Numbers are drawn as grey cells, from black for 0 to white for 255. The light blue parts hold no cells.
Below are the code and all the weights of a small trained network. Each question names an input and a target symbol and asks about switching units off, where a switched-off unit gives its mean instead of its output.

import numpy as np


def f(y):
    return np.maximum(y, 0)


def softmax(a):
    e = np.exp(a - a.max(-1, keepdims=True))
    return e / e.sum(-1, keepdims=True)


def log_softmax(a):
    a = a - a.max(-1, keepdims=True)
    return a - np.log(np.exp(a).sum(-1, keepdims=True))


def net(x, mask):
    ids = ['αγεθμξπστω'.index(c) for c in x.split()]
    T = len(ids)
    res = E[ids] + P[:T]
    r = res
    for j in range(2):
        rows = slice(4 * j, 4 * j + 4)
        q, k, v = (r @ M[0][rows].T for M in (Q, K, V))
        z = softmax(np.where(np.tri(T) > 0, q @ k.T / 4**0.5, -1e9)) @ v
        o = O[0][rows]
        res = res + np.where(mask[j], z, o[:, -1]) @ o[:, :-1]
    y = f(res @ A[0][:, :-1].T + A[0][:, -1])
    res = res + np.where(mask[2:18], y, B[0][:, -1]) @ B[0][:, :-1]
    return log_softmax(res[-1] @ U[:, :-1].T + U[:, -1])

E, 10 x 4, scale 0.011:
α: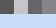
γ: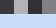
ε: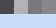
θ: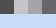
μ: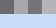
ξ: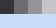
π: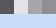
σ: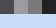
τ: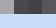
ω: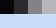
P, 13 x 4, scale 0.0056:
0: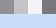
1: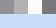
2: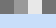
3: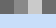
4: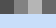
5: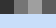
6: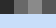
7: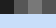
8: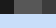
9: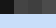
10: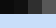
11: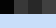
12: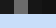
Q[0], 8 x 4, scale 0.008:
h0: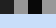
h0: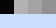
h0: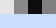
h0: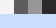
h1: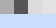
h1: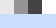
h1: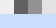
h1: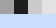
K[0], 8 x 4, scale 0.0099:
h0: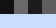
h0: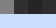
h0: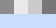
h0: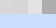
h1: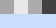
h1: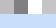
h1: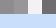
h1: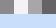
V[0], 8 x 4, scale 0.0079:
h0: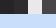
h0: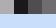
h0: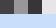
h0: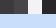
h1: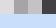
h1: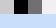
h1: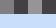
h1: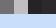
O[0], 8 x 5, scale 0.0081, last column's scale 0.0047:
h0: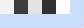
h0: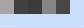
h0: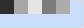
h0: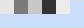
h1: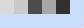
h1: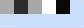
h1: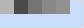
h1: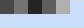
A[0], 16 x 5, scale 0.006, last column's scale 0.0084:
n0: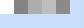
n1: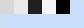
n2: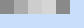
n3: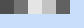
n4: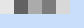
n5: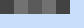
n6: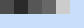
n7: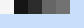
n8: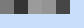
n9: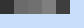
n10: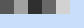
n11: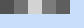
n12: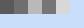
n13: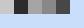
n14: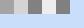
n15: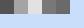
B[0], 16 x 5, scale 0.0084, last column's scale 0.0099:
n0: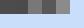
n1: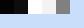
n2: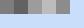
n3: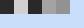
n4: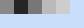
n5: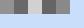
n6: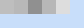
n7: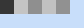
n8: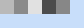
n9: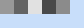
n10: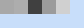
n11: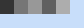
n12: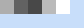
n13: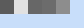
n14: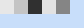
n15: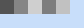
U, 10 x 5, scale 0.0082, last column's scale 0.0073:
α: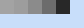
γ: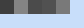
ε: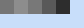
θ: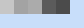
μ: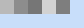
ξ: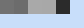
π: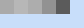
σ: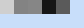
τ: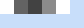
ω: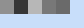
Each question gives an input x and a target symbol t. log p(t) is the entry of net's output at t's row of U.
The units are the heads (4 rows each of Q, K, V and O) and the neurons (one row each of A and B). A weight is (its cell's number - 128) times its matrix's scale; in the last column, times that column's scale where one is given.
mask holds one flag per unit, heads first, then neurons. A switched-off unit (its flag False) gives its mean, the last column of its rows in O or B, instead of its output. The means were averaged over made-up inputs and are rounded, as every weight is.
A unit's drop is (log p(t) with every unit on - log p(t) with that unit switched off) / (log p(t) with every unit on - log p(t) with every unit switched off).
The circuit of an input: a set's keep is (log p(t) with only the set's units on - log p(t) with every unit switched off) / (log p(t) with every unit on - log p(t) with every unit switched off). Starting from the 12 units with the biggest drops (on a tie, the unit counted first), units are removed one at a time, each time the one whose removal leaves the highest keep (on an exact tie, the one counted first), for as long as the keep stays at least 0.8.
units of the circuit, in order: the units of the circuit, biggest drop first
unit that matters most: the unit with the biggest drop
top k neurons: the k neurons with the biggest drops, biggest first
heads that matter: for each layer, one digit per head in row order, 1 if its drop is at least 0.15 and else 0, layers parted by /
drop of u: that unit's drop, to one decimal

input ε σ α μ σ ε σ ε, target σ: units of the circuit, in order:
[h1 h0]
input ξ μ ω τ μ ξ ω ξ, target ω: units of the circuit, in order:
[h0 n4 h1]
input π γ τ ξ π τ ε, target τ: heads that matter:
10
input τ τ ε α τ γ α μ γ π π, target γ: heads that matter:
10
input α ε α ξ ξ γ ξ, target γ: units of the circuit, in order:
[h0 n3 h1]
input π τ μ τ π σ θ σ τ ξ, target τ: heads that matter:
10
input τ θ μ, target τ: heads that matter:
11
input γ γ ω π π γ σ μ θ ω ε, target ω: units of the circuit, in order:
[h0 h1]
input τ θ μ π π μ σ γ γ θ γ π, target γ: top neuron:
[n11]
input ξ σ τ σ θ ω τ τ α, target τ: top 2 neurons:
[n15 n11]
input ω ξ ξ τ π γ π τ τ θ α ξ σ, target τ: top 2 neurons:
[n15 n6]
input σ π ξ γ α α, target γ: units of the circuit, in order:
[h0 h1]
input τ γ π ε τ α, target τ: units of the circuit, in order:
[h0 n15 h1]
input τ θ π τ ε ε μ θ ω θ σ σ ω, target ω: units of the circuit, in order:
[h0 h1]
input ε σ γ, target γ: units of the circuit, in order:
[h1 h0]
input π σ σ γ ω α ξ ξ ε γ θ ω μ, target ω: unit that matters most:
h1
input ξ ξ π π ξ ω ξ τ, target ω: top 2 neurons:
[n10 n4]
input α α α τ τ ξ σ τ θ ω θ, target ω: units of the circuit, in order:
[h1 h0]
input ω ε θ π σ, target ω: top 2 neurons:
[n4 n10]
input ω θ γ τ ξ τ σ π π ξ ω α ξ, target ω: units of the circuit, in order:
[h0 h1]
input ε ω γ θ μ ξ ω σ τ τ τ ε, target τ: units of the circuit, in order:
[h0 n15]
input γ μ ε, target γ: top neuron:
[n6]
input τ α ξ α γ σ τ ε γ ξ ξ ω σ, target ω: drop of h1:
1.0
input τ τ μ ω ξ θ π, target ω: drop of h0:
0.3
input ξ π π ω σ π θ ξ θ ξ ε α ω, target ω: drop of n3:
-0.1
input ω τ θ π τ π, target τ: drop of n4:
0.0
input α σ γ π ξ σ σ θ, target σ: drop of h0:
0.4
